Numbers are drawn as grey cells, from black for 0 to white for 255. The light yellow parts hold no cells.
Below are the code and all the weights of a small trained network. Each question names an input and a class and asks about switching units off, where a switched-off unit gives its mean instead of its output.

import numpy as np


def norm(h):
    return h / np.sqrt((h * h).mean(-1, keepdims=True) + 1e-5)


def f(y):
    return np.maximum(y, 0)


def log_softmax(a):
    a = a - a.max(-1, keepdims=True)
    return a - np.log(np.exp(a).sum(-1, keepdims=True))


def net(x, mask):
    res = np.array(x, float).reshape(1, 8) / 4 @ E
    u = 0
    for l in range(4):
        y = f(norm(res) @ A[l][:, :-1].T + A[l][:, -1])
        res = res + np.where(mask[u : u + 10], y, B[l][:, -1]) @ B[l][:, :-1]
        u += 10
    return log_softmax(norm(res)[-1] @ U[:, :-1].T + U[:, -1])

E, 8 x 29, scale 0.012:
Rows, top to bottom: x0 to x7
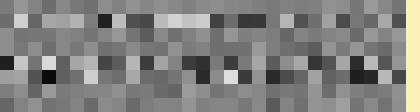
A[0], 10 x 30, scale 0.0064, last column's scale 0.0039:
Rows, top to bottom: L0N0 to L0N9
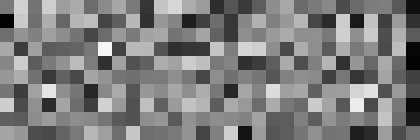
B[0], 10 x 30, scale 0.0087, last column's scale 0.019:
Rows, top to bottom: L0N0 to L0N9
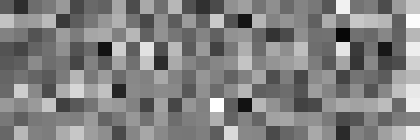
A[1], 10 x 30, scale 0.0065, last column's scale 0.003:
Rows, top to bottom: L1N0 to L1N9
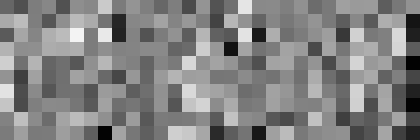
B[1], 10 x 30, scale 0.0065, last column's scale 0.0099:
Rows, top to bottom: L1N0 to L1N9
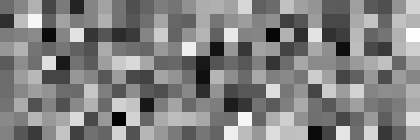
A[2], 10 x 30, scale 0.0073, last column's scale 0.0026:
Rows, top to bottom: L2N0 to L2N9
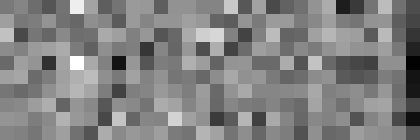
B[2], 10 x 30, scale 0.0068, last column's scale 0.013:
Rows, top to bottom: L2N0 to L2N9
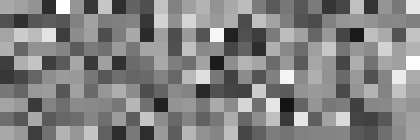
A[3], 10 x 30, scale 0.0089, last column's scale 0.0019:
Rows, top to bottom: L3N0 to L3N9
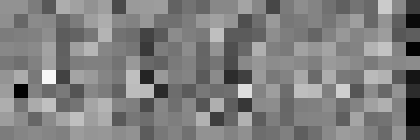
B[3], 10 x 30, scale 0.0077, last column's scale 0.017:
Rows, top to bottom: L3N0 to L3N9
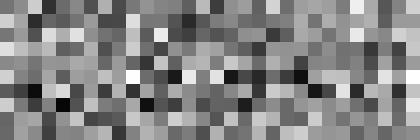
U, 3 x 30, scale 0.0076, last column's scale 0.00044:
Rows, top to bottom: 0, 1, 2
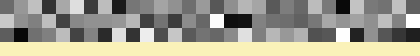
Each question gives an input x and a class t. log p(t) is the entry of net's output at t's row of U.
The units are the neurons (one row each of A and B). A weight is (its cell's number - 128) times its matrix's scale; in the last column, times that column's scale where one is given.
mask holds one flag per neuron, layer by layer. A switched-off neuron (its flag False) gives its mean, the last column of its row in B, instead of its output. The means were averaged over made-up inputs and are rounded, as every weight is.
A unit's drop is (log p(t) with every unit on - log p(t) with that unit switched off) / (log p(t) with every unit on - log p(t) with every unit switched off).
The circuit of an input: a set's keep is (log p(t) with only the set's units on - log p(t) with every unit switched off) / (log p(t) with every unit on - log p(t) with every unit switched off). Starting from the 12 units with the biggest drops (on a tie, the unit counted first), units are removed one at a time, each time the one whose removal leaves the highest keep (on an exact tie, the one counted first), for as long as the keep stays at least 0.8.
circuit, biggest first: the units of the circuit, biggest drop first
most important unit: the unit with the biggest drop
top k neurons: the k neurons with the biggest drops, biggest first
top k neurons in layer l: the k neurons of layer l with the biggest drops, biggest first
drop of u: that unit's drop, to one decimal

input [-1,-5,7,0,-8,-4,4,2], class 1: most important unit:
L0N7
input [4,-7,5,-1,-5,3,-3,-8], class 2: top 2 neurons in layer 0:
[L0N3 L0N1]
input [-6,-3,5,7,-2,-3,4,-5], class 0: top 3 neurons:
[L0N6 L0N4 L0N0]
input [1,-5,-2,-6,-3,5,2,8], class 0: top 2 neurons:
[L0N9 L0N0]
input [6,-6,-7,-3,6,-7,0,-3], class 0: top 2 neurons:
[L0N6 L0N7]
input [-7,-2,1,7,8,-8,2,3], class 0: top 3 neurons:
[L0N6 L0N7 L1N2]
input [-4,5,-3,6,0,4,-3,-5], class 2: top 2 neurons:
[L0N4 L0N0]
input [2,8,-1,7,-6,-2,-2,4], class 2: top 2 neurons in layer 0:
[L0N4 L0N1]
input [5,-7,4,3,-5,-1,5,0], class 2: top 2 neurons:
[L0N3 L0N1]
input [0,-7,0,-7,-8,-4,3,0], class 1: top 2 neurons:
[L0N7 L2N2]
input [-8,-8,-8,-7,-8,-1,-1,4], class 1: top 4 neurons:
[L0N7 L2N2 L0N4 L0N0]
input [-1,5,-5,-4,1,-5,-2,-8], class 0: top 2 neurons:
[L0N6 L0N3]
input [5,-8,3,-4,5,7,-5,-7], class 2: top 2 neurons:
[L0N3 L0N6]
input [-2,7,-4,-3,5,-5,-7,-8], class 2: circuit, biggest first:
[L0N0]
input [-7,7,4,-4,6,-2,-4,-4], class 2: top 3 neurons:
[L0N0 L0N7 L0N4]
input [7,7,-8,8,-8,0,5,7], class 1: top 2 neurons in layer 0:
[L0N7 L0N3]
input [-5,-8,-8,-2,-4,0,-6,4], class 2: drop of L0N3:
1.2
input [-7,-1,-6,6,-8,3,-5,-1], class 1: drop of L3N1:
0.0
